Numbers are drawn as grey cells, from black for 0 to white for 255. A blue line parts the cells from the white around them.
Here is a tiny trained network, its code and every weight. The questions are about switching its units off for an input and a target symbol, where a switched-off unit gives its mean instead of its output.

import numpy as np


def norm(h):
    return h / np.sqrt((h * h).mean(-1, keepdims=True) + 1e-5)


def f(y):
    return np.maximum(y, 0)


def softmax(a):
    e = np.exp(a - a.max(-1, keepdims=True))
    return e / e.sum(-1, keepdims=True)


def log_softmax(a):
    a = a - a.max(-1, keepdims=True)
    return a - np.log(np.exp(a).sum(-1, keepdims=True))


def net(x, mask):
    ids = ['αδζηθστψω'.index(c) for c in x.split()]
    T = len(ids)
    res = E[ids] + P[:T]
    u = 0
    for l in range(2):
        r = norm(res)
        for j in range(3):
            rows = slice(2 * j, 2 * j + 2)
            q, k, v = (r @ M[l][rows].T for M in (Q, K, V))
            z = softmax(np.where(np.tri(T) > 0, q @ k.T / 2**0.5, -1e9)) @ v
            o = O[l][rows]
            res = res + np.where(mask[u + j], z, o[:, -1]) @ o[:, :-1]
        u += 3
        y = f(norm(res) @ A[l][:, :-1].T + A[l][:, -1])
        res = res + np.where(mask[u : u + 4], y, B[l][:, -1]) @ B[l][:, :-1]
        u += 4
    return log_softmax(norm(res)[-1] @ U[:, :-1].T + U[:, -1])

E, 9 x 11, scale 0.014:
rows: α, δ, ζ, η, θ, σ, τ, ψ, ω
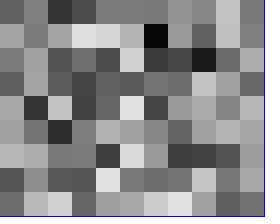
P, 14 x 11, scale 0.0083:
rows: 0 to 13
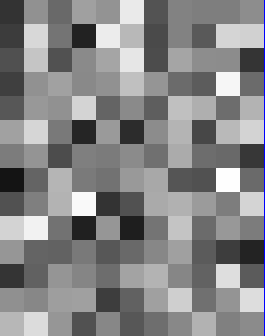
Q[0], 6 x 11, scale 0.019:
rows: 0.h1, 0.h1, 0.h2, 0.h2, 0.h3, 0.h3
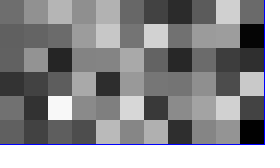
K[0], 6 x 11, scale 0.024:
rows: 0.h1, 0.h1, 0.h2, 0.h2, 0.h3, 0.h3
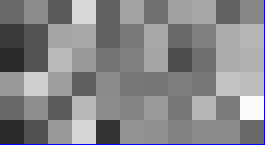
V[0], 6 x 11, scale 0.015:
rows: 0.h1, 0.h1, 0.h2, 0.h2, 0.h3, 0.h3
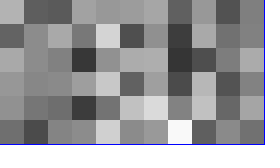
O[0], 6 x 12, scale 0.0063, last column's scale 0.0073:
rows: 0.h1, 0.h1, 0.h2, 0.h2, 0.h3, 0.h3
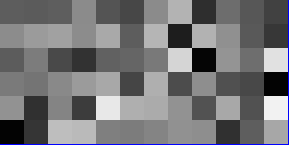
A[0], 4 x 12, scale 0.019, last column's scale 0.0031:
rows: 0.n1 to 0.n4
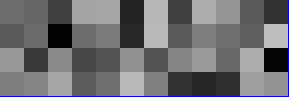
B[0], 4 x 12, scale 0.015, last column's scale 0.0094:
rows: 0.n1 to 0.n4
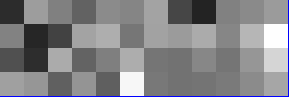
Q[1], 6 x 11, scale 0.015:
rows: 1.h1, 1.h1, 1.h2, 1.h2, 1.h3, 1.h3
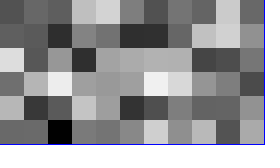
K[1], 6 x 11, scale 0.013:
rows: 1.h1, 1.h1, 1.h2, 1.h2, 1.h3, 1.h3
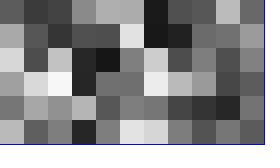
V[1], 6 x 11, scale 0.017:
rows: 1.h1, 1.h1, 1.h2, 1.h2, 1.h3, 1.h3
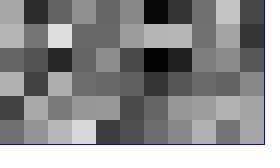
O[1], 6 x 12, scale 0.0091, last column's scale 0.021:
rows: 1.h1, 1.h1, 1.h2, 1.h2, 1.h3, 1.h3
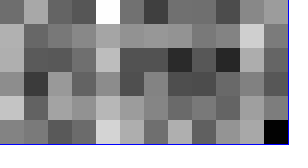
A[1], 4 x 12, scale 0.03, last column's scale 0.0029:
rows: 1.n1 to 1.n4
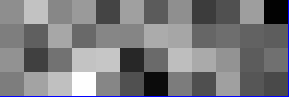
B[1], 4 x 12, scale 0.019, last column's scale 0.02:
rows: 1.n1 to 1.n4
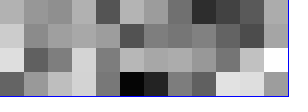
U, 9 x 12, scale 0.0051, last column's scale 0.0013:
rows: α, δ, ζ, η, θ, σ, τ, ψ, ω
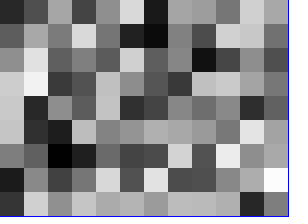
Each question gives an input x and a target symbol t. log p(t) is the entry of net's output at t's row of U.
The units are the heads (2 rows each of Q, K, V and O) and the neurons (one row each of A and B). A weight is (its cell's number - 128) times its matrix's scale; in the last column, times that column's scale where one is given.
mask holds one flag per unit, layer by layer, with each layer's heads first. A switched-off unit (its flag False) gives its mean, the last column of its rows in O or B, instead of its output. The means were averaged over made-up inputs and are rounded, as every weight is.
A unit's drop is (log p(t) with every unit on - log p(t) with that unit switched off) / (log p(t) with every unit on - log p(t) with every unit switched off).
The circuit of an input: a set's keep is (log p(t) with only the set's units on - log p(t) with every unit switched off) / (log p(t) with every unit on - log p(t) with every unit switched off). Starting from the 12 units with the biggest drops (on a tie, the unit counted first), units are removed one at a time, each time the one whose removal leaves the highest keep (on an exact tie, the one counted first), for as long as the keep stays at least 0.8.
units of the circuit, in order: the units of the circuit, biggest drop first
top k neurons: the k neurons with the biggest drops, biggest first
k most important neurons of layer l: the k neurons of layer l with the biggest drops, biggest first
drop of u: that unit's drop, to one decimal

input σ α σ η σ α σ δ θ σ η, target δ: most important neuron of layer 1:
[1.n4]
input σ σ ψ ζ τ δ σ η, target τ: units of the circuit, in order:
[1.n3; 0.h1; 0.h3]
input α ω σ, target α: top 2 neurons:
[1.n3; 0.n3]
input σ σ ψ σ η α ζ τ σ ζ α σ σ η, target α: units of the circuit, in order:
[0.n3; 1.n3; 0.h2]
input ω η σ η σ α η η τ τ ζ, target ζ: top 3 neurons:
[1.n1; 1.n3; 0.n4]
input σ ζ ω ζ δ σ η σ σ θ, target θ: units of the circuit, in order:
[1.n2; 1.n3]
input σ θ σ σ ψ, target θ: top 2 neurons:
[0.n2; 1.n2]
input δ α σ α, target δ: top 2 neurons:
[1.n4; 0.n2]
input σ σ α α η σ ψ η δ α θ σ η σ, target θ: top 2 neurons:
[0.n2; 1.n3]
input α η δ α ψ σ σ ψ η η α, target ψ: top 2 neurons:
[0.n1; 1.n3]
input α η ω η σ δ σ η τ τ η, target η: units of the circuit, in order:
[0.h1; 1.n3; 0.h3]
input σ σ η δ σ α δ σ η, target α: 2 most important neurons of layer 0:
[0.n3; 0.n2]
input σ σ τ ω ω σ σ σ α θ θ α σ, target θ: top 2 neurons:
[1.n2; 1.n3]
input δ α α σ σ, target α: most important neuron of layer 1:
[1.n3]
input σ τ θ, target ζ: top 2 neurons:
[0.n2; 0.n4]
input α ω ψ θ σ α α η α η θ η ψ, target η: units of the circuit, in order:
[0.h3; 1.n3; 0.h1]
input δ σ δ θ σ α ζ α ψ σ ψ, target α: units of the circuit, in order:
[1.n3; 0.h2; 0.n3]
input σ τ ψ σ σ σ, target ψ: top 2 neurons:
[0.n1; 1.n3]
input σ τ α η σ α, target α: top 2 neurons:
[0.n3; 1.n3]
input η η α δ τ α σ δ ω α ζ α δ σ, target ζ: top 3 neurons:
[0.n2; 1.n1; 1.n3]
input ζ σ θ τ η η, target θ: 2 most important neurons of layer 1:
[1.n2; 1.n3]
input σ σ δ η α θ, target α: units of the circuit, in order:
[0.n3]
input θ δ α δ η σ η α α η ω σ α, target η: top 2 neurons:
[1.n3; 0.n2]
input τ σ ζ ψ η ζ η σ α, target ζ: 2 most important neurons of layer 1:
[1.n1; 1.n3]
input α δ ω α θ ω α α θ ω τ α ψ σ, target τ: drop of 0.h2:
0.3
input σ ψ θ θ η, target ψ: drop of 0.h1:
0.9
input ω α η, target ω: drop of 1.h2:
0.3
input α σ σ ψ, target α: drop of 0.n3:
0.0
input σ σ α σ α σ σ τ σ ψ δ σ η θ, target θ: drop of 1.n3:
0.2
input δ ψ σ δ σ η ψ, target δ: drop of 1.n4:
0.4
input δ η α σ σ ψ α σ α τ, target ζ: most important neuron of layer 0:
[0.n2]
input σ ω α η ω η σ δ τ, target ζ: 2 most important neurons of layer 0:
[0.n4; 0.n2]
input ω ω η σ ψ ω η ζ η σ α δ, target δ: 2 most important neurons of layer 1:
[1.n4; 1.n3]
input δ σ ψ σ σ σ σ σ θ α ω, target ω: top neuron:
[1.n3]
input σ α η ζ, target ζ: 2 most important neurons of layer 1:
[1.n1; 1.n3]
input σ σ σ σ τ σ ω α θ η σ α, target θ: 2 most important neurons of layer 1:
[1.n2; 1.n3]
